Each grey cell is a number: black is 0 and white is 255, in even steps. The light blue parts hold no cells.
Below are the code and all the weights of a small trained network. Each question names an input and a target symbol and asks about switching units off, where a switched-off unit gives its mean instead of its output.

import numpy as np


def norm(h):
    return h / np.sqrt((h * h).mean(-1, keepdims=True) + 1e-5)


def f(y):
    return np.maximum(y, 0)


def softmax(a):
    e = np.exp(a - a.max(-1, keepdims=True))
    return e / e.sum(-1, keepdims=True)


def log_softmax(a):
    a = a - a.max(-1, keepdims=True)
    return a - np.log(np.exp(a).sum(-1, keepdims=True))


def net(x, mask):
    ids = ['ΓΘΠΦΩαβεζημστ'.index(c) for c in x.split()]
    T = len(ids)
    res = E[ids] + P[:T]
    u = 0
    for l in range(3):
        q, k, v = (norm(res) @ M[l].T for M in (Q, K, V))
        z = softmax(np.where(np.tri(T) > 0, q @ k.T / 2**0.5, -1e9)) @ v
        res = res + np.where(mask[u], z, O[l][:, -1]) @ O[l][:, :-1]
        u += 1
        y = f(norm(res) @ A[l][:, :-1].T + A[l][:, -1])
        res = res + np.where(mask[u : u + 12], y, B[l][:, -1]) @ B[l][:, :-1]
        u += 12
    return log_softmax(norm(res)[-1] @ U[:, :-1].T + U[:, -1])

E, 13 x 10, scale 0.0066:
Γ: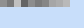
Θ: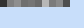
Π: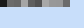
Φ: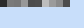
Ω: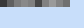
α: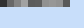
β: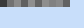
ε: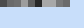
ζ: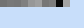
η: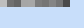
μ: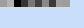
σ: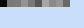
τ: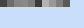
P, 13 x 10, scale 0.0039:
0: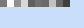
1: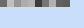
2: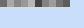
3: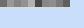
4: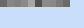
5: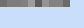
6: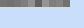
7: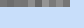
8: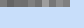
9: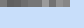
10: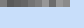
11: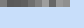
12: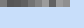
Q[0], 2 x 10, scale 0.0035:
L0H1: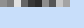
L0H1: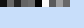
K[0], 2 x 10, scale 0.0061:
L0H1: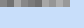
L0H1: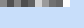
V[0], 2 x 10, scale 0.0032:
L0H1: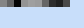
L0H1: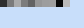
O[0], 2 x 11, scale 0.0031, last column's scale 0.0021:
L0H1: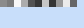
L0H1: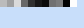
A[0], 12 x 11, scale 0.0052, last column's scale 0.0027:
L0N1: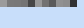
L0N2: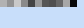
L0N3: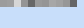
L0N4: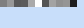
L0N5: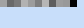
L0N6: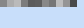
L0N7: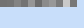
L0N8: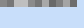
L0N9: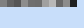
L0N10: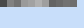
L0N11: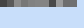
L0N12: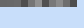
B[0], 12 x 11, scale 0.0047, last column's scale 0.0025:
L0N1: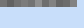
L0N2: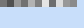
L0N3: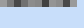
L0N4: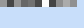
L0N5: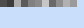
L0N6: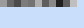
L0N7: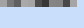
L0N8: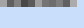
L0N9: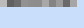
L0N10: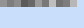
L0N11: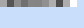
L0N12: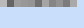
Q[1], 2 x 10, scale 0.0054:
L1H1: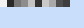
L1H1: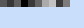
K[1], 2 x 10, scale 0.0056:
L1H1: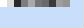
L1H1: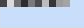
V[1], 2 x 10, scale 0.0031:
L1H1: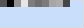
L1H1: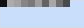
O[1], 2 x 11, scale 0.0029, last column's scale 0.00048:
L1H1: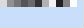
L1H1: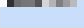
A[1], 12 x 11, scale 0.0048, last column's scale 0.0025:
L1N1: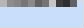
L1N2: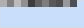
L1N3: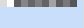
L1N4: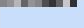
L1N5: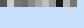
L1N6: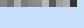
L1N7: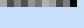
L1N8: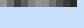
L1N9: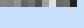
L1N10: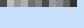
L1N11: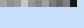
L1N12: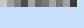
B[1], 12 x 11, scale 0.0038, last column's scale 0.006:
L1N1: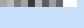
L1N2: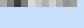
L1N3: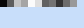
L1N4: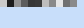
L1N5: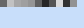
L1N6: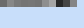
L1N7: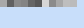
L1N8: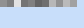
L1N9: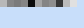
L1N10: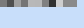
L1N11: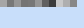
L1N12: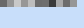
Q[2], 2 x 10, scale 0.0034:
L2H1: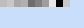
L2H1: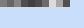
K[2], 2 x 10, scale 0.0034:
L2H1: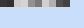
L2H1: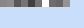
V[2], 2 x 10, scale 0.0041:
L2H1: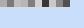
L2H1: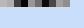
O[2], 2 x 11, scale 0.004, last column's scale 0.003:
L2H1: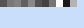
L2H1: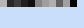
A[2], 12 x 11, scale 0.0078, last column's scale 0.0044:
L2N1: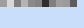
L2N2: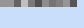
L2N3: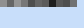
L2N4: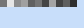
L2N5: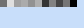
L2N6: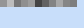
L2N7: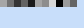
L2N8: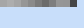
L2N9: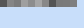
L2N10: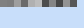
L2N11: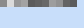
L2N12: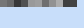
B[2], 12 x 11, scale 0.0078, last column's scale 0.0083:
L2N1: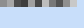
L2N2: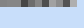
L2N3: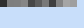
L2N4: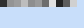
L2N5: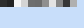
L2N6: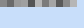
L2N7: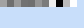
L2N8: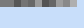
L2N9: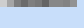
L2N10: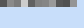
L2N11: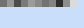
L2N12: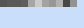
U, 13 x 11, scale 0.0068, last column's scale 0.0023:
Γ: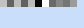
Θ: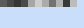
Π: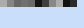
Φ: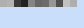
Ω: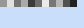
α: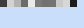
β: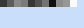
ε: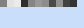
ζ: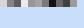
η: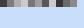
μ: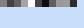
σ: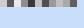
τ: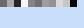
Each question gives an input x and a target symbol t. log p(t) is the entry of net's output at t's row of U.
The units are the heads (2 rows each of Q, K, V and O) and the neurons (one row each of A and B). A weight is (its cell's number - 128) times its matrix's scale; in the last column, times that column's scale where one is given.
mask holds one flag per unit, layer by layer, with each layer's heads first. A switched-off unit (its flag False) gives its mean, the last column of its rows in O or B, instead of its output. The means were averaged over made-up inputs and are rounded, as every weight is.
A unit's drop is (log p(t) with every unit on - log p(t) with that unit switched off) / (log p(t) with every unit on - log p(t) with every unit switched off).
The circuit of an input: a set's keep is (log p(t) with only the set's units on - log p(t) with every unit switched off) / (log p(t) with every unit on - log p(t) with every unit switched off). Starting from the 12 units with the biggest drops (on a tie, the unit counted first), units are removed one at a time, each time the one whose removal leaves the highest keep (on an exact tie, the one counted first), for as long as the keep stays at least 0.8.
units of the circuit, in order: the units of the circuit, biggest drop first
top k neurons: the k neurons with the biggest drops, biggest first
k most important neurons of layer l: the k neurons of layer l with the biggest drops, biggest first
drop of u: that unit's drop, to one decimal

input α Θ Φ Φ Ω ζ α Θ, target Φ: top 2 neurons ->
(L2N5 L1N2)
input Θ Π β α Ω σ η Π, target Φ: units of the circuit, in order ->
(L2N5 L2N4)
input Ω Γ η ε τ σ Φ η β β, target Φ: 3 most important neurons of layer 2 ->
(L2N5 L2N4 L2N6)
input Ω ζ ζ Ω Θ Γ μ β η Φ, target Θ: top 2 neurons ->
(L1N9 L1N1)
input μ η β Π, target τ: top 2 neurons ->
(L2N7 L2N4)
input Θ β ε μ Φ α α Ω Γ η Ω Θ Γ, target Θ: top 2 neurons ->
(L1N9 L2N12)
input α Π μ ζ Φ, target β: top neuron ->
(L1N10)
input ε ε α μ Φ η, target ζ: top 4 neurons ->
(L0N5 L1N1 L2N7 L2N4)
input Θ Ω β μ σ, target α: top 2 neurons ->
(L2N7 L2N4)
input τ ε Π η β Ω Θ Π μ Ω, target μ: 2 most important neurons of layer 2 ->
(L2N7 L2N4)
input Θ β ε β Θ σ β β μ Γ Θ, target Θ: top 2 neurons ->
(L1N9 L1N1)
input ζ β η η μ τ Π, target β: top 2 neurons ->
(L2N7 L2N4)
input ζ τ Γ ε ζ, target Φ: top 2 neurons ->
(L0N2 L1N4)
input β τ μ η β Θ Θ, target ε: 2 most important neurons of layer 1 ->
(L1N1 L1N9)
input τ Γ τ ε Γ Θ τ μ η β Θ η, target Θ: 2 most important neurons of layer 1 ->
(L1N1 L1N9)
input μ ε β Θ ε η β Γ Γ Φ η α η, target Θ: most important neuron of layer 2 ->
(L2N12)
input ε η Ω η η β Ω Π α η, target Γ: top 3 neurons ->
(L0N5 L1N1 L2N4)
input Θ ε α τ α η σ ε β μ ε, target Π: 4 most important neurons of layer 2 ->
(L2N7 L2N4 L2N9 L2N11)
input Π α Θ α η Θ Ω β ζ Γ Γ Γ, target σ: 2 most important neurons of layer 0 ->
(L0N4 L0N7)
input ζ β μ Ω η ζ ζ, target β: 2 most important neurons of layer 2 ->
(L2N3 L2N7)
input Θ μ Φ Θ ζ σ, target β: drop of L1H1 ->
1.0
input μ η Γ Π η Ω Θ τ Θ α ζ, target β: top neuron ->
(L1N4)
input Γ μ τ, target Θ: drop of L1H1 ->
0.9
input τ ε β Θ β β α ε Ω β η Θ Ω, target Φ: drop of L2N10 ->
0.1
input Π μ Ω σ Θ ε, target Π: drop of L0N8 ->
0.0
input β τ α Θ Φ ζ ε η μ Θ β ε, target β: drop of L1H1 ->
1.1
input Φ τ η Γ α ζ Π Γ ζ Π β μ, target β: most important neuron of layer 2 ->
(L2N3)
